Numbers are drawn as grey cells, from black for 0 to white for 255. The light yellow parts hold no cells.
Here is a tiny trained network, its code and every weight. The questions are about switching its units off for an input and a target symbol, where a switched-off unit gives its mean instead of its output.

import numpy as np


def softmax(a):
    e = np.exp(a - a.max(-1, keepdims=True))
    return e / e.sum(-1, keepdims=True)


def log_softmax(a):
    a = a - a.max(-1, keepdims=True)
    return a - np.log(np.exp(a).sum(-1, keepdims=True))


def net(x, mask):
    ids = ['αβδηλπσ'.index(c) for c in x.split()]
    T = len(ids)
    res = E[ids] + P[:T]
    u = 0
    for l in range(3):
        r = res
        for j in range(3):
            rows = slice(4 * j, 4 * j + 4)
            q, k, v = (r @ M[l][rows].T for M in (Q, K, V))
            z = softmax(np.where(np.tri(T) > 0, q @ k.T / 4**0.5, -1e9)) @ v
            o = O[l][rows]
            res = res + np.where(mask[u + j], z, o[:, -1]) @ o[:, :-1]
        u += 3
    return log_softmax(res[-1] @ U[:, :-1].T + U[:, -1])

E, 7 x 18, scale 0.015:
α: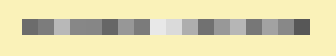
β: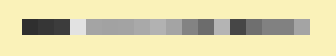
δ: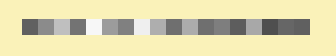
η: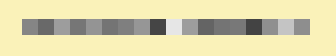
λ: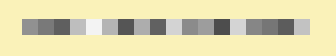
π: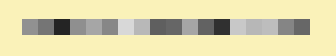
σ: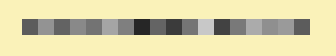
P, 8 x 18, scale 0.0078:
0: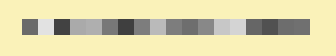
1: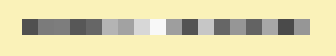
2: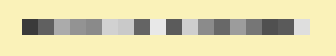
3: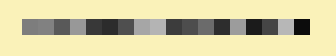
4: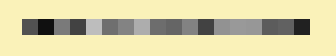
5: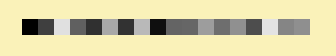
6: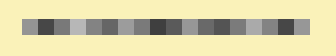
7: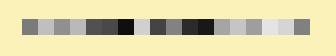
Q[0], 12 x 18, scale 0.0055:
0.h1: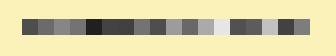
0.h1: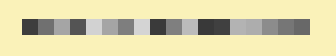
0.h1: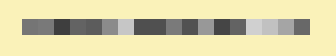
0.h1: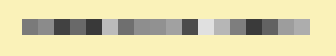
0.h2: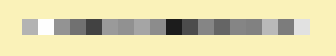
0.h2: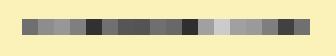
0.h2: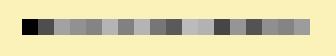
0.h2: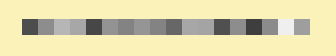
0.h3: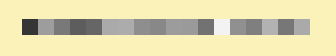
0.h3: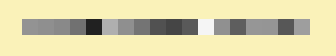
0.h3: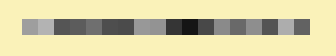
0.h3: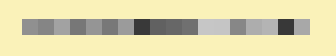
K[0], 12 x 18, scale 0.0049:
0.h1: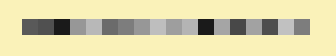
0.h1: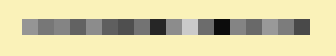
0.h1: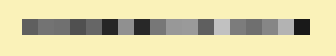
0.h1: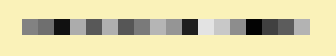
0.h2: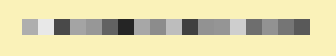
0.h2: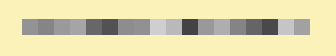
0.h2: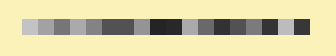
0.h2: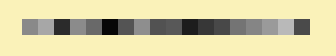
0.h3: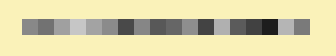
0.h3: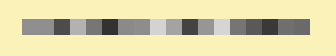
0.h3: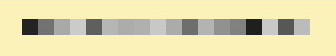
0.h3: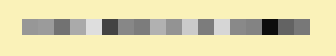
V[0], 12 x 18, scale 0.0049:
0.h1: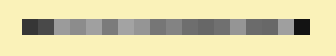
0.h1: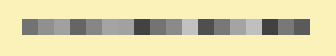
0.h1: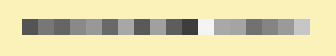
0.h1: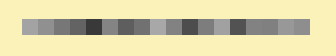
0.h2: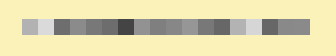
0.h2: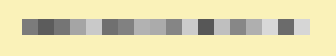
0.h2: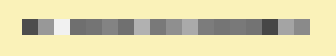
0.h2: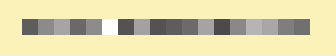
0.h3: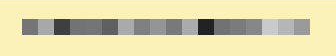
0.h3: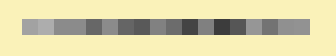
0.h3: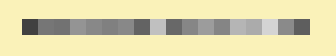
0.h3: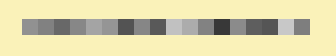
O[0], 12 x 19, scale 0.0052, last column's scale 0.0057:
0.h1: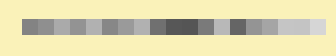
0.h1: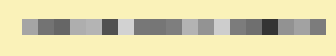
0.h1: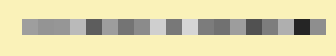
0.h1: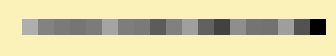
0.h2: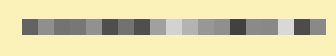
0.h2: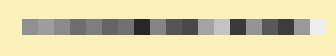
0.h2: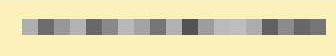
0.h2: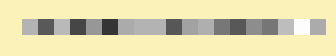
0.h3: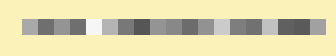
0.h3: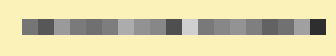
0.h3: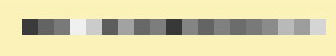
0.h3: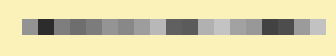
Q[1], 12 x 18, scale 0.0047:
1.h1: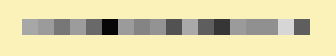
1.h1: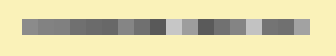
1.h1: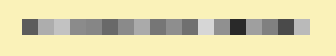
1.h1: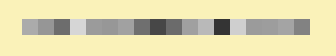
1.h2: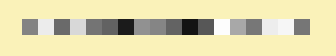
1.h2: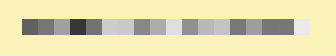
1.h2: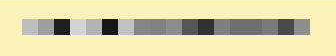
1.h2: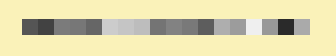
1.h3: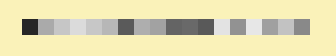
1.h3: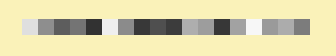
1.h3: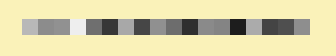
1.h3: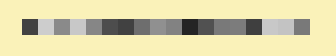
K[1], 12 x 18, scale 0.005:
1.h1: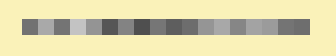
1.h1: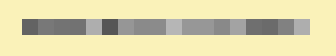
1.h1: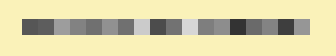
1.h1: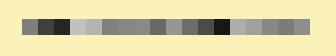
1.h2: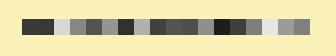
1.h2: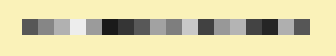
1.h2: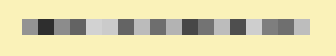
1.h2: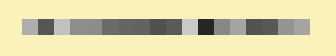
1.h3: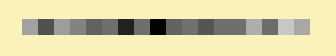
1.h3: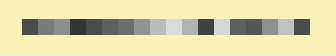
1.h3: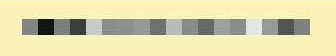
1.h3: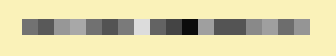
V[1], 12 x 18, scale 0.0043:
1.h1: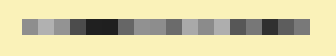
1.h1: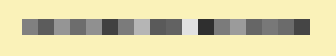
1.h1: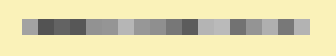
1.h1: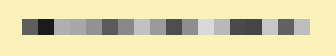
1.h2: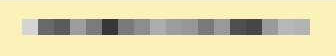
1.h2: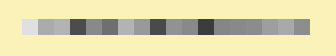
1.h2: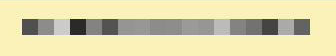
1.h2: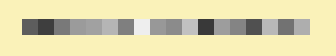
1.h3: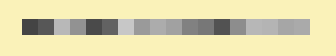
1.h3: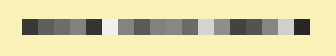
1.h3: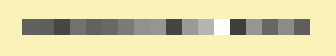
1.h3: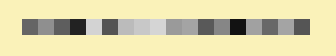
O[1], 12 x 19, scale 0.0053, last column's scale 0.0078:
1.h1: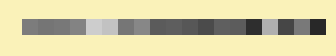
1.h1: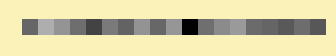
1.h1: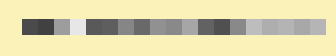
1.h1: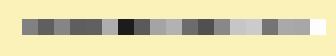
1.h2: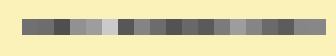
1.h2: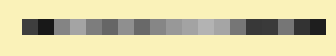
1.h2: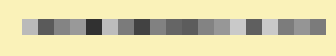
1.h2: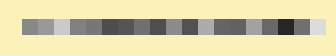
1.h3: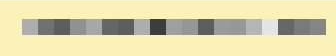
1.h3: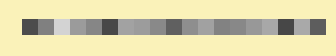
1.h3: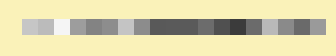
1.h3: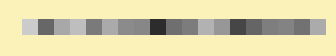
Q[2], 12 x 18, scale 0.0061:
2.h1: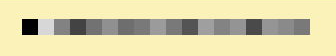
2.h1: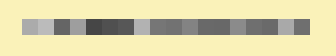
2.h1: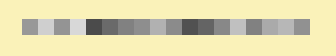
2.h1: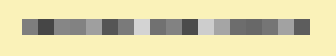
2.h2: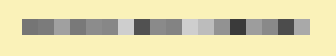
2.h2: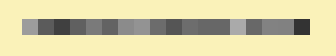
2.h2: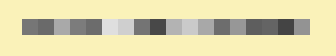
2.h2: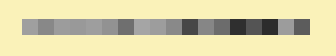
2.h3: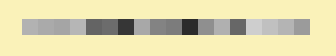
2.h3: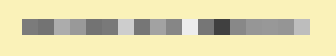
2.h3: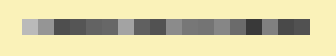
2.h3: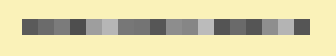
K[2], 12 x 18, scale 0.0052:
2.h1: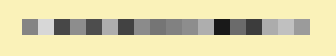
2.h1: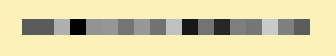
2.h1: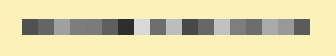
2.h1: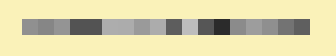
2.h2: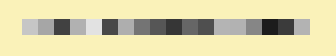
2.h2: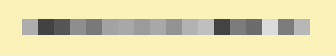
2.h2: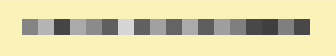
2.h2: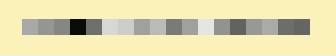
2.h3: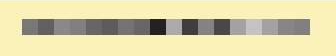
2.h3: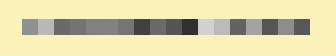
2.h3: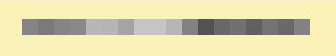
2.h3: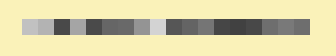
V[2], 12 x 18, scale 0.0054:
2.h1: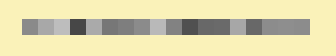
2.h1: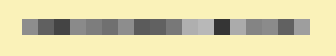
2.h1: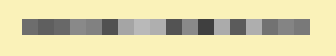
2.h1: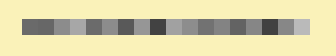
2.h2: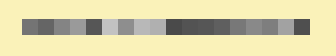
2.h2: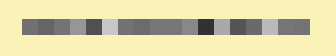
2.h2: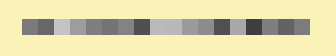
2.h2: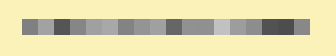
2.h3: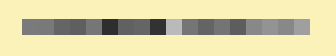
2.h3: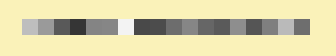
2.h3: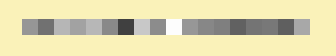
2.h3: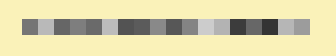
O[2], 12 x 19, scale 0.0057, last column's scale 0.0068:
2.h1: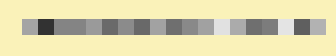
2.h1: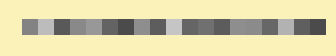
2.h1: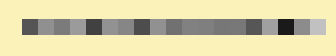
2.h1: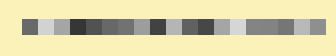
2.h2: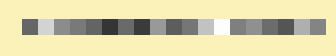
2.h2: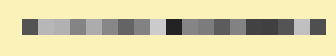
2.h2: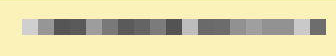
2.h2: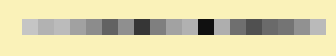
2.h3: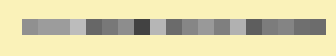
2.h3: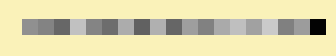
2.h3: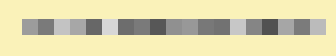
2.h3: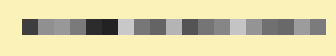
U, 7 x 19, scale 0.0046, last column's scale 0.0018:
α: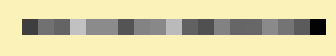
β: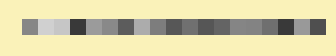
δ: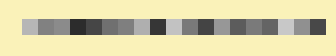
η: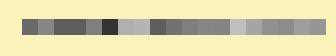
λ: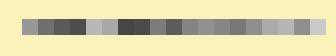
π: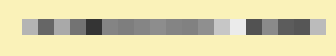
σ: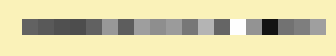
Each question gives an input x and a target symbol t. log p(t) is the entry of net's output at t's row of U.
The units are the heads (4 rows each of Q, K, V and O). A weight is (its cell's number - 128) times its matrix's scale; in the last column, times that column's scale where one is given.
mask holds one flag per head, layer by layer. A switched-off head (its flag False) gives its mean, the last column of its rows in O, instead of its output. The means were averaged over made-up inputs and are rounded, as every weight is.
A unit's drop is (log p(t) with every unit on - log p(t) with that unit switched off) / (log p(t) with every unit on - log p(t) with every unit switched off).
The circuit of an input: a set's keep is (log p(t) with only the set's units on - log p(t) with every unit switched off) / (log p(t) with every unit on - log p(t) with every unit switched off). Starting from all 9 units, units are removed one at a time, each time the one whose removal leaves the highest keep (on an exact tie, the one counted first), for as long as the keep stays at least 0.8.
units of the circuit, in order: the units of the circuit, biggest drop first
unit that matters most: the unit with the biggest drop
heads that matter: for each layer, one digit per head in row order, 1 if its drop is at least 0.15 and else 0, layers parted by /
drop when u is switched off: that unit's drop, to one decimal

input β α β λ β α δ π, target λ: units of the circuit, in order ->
2.h3, 2.h2
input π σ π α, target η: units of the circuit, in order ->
2.h3, 0.h3, 1.h2
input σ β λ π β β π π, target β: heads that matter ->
000 / 010 / 110
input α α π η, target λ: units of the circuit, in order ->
2.h2, 2.h1, 0.h3
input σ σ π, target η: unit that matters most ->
2.h3
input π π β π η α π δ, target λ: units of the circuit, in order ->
2.h3, 1.h3
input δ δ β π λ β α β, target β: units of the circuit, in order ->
2.h2, 1.h2, 2.h1, 0.h2
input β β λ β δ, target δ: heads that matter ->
110 / 000 / 011
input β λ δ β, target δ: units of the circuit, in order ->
2.h2, 2.h3
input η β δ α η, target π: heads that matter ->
010 / 000 / 101
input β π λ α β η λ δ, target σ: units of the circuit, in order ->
1.h3, 2.h2, 2.h3
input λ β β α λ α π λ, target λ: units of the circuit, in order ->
2.h3, 1.h3, 2.h2
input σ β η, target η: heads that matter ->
000 / 000 / 001
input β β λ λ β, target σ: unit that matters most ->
1.h3
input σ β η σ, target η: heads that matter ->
010 / 100 / 001
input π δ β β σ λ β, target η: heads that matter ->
011 / 001 / 001
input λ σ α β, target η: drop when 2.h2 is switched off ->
0.2
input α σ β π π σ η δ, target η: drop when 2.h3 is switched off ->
0.2
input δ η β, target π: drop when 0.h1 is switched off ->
0.1
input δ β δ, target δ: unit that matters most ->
2.h3
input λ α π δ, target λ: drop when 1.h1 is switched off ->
0.1
